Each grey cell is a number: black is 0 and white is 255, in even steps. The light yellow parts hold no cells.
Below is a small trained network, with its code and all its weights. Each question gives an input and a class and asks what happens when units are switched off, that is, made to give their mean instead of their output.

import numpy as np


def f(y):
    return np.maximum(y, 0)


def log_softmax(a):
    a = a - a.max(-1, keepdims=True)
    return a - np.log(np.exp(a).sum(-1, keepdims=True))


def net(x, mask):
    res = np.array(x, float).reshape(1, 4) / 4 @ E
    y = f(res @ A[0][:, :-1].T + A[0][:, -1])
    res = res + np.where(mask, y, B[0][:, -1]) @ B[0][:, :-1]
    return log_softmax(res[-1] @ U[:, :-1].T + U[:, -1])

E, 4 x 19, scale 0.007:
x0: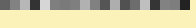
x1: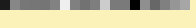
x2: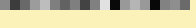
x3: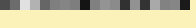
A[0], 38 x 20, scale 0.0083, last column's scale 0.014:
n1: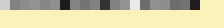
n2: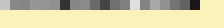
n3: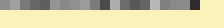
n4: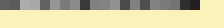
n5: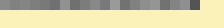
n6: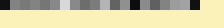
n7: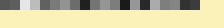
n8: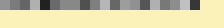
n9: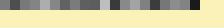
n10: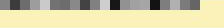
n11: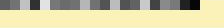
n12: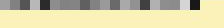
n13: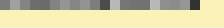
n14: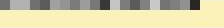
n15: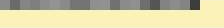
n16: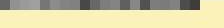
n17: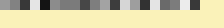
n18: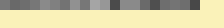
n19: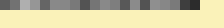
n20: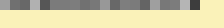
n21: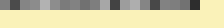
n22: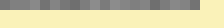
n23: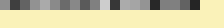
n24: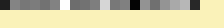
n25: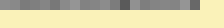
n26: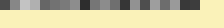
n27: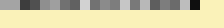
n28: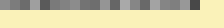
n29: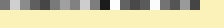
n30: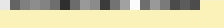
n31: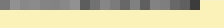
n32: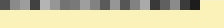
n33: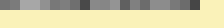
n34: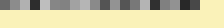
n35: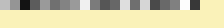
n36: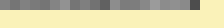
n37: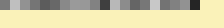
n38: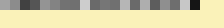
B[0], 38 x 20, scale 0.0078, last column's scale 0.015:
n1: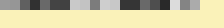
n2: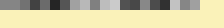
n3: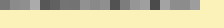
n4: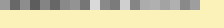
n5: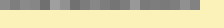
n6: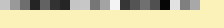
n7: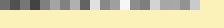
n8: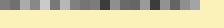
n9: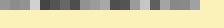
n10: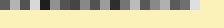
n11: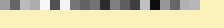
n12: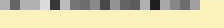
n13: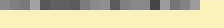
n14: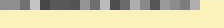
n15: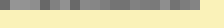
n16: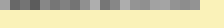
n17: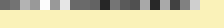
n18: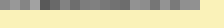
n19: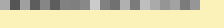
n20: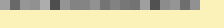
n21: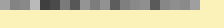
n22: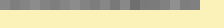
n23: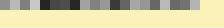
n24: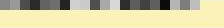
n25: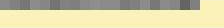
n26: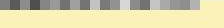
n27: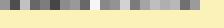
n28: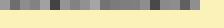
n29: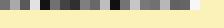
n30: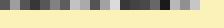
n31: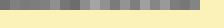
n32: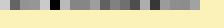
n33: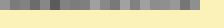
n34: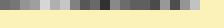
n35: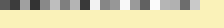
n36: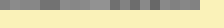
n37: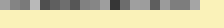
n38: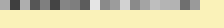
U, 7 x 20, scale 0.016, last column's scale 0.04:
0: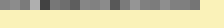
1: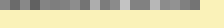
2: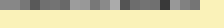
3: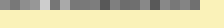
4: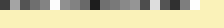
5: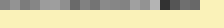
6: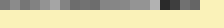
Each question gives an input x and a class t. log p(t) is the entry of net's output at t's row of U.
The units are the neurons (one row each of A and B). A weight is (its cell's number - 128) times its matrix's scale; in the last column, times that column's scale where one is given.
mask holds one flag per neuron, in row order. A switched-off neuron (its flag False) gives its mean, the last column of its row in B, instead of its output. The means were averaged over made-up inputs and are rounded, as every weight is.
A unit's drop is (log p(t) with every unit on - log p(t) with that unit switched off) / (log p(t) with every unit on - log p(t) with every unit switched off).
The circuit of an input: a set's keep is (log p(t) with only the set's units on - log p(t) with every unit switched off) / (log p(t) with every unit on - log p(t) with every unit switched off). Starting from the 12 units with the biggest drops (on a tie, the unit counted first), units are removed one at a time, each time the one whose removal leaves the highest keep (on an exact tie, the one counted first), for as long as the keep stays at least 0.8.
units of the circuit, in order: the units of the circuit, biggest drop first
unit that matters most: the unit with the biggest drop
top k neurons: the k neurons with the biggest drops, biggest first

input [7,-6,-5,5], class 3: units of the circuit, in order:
[n11]
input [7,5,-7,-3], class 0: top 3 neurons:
[n29; n17; n14]
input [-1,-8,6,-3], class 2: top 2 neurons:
[n30; n1]
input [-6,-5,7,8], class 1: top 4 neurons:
[n7; n26; n29; n4]
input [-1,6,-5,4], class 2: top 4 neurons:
[n24; n6; n10; n23]
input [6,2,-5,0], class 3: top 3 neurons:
[n11; n10; n34]
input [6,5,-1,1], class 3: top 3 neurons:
[n11; n34; n30]
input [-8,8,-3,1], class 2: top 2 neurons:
[n24; n6]
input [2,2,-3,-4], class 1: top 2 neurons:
[n10; n35]
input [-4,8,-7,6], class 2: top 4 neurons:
[n24; n6; n10; n23]
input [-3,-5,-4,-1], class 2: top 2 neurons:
[n30; n10]
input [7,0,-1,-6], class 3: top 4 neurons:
[n11; n34; n7; n32]
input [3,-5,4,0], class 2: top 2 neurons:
[n29; n30]
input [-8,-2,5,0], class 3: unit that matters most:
n17
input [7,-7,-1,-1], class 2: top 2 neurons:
[n30; n1]
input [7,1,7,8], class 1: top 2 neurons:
[n7; n26]
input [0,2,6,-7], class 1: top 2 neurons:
[n35; n29]
